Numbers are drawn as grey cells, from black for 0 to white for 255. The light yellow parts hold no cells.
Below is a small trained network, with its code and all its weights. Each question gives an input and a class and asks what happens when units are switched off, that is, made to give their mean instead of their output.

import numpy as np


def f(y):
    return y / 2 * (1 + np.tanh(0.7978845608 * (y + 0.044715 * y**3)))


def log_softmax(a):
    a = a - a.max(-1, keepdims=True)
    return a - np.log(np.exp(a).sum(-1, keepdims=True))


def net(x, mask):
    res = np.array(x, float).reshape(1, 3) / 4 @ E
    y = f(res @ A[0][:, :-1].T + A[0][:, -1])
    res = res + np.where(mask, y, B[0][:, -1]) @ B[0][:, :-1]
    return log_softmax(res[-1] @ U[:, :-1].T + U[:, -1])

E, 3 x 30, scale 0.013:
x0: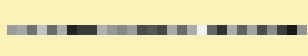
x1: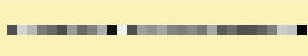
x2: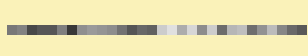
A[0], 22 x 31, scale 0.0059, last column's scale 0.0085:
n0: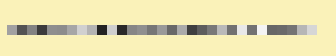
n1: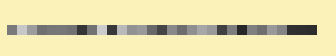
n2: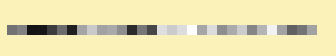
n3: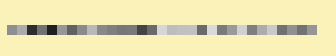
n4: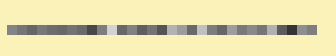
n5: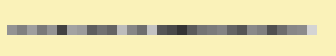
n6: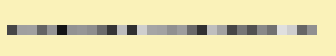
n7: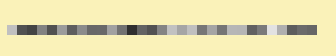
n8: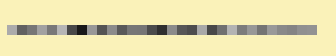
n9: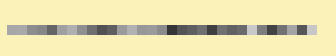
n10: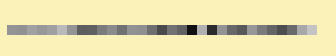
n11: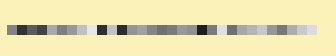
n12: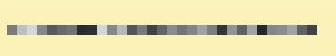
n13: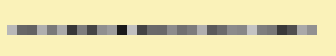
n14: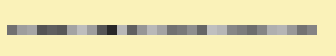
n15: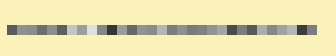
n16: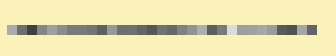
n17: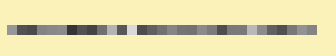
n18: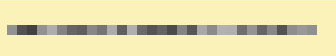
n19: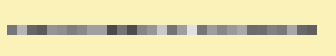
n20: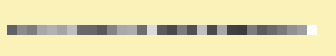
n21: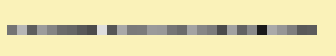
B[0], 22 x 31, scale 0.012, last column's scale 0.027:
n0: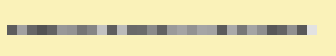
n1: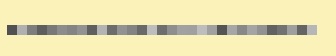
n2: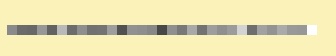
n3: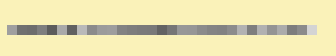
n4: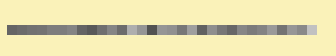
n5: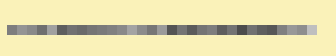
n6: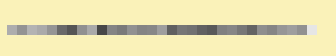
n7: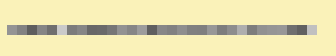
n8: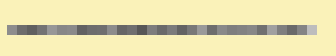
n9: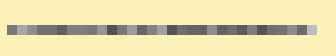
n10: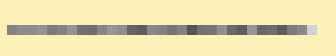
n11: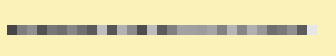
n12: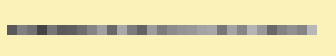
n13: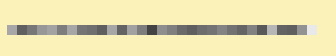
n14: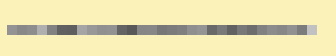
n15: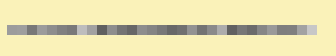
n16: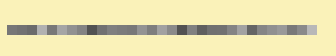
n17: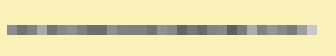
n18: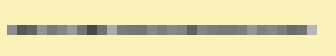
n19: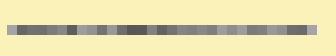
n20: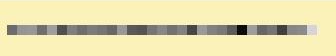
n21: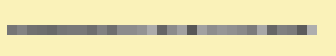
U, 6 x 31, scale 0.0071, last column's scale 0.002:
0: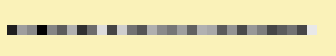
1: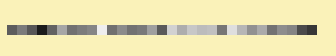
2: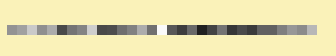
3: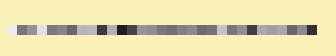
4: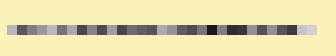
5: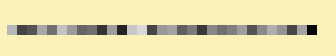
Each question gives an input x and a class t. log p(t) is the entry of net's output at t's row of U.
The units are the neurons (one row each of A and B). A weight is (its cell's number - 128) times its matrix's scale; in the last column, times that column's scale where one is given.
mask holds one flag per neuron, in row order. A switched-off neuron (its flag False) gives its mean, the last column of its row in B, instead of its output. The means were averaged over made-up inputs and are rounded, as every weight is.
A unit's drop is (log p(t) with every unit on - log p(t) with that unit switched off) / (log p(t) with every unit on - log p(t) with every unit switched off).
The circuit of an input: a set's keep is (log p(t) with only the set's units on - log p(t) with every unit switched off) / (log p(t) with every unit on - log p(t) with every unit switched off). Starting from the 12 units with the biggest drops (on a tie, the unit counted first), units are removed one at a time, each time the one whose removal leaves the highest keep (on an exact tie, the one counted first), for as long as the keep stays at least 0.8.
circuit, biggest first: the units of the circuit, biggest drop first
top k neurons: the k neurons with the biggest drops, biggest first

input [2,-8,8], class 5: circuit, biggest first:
[n13]
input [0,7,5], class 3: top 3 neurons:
[n6 n11 n0]
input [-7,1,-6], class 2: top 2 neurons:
[n6 n15]
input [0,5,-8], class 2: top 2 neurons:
[n11 n0]
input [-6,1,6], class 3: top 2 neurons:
[n6 n15]
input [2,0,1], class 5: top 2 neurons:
[n11 n0]
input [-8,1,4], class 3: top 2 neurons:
[n6 n15]
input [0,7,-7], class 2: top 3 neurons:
[n6 n11 n0]
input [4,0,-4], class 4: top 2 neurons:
[n11 n0]
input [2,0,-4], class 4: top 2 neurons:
[n11 n0]
